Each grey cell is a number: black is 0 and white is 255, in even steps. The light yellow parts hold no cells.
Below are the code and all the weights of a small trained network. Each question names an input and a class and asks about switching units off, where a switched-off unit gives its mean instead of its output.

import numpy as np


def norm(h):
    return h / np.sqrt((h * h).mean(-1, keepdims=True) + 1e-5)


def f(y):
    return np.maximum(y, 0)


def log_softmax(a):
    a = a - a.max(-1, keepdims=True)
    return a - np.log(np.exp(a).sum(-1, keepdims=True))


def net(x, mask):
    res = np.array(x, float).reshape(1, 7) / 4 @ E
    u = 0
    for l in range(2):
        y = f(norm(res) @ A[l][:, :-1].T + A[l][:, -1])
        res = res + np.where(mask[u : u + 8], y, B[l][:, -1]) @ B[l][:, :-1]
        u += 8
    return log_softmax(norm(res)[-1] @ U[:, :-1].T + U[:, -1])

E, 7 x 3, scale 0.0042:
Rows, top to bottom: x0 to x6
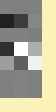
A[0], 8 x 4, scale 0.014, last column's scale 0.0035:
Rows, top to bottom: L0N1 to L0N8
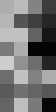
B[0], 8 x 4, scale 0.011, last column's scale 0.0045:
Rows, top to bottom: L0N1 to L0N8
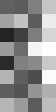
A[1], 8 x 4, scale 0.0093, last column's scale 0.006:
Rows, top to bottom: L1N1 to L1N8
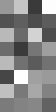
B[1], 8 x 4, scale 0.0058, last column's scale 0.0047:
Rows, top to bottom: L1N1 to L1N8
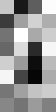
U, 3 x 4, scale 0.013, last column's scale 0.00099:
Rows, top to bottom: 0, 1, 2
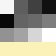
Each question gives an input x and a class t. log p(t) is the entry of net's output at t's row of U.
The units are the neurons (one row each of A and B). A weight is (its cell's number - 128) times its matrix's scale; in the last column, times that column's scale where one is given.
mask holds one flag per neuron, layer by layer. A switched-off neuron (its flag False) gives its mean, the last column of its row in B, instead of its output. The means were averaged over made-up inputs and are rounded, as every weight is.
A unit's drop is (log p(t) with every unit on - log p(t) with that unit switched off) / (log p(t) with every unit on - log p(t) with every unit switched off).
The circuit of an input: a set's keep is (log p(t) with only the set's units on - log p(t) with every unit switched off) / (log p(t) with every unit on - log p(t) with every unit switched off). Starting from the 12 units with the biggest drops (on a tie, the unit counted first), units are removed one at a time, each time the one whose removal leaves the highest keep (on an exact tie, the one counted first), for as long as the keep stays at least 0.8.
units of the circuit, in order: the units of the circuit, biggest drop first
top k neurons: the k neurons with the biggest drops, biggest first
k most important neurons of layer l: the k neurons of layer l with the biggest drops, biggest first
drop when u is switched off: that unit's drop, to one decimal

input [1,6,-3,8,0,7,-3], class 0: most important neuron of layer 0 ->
[L0N3]
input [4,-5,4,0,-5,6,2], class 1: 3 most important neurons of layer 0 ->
[L0N3; L0N5; L0N1]
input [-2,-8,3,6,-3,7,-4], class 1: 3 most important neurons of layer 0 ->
[L0N3; L0N1; L0N2]
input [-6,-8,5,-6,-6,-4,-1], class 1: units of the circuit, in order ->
[L0N3; L0N5]
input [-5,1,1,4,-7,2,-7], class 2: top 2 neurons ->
[L0N4; L0N2]
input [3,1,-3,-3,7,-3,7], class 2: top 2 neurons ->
[L0N6; L0N3]
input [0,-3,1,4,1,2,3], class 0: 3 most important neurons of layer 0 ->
[L0N6; L0N8; L0N5]
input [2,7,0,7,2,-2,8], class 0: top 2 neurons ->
[L0N3; L1N6]
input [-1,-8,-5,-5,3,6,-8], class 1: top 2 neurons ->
[L0N5; L0N3]
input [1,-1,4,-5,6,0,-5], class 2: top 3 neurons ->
[L0N6; L0N8; L1N3]
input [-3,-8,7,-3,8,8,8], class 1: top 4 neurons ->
[L0N5; L0N4; L0N3; L0N1]
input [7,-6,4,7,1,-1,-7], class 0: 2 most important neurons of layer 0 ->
[L0N8; L0N5]
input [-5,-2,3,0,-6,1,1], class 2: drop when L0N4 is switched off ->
1.2
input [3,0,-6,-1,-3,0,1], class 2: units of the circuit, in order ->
[L0N4]
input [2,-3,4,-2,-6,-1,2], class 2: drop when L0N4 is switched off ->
1.0
